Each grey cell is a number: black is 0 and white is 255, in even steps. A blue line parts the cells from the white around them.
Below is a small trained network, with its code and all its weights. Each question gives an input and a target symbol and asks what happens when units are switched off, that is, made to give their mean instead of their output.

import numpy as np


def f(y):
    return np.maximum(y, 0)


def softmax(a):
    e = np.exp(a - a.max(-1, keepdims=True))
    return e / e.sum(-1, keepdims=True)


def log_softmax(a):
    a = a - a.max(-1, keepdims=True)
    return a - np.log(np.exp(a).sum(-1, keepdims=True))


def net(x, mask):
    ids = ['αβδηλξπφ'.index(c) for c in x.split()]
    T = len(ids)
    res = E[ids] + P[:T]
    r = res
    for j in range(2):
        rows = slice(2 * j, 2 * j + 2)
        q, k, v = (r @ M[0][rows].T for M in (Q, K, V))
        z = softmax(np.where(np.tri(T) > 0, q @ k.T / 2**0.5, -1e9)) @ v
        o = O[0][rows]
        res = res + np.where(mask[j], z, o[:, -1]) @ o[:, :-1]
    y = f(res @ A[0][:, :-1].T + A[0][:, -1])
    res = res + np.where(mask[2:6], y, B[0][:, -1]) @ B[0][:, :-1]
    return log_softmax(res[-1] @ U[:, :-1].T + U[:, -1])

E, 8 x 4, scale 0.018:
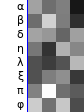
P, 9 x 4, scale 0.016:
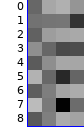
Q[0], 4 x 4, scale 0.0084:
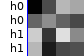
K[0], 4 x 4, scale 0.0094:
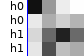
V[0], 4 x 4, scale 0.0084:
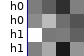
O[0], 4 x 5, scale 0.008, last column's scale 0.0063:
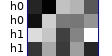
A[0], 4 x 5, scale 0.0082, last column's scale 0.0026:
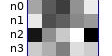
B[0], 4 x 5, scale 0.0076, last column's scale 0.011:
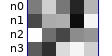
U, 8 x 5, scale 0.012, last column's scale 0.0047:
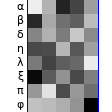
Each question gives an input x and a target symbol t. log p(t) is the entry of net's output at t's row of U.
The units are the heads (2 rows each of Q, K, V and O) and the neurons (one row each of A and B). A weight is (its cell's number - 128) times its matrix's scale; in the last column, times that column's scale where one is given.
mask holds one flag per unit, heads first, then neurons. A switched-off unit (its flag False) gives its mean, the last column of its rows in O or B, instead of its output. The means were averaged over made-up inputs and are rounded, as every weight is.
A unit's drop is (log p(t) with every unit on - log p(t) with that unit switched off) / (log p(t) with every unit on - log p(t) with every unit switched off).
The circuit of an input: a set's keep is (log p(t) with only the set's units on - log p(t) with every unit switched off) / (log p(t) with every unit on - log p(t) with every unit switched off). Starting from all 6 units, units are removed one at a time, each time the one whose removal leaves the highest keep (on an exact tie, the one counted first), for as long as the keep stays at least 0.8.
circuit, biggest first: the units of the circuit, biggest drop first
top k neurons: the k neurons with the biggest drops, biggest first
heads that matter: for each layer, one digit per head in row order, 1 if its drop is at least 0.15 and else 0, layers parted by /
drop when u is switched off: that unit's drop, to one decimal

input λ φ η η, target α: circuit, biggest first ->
(n3)
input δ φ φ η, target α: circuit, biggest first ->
(n3; h0)
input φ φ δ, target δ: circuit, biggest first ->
(n3; n1)
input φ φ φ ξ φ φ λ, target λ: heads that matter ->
10
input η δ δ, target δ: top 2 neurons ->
(n1; n3)
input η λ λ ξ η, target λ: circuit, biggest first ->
(h1; n2; n1)
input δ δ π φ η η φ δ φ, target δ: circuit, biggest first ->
(h1; n1; n3)
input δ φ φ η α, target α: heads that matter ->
10
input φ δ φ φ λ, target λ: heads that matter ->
11
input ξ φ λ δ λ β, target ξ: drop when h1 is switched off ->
0.9
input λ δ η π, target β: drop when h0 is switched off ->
0.4
